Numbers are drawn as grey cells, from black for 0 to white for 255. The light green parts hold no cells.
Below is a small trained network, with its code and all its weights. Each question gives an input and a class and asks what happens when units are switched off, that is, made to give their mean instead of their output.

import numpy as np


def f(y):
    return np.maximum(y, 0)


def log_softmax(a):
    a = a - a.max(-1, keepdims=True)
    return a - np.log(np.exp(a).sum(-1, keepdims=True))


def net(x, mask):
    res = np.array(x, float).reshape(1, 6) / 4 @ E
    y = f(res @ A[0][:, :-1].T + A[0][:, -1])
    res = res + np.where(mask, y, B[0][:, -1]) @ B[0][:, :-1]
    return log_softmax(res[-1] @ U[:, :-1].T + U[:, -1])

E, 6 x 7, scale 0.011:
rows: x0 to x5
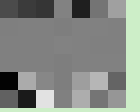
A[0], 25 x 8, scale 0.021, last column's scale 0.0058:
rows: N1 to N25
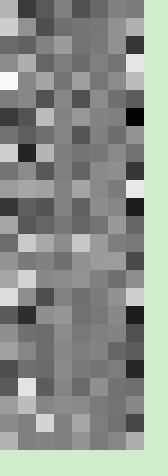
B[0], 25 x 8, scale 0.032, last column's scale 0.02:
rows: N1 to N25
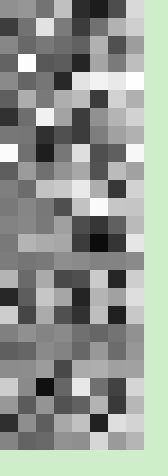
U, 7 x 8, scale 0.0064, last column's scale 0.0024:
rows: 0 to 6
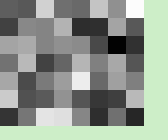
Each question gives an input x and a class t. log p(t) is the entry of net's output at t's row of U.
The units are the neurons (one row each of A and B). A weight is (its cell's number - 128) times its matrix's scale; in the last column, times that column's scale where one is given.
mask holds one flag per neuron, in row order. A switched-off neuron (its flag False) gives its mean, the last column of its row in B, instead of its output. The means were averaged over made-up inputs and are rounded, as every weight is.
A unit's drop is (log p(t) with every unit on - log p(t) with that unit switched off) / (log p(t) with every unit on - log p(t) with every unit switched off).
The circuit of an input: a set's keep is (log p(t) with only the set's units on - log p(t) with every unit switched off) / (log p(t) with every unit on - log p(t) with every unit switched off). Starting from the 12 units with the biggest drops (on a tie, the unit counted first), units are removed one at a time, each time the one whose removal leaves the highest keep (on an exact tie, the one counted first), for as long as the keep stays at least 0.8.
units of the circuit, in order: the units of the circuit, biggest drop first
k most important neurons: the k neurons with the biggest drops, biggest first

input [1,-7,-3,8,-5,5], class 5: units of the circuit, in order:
N1
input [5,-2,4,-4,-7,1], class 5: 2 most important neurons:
N9, N7
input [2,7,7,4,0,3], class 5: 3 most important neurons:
N5, N17, N2
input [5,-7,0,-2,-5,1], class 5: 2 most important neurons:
N9, N7
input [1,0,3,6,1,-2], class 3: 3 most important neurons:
N14, N1, N7
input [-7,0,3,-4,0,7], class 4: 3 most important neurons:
N5, N9, N17
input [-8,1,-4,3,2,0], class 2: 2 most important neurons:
N14, N16
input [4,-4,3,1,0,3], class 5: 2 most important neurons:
N5, N17
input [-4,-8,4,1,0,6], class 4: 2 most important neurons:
N9, N17
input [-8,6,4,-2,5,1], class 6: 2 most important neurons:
N24, N9
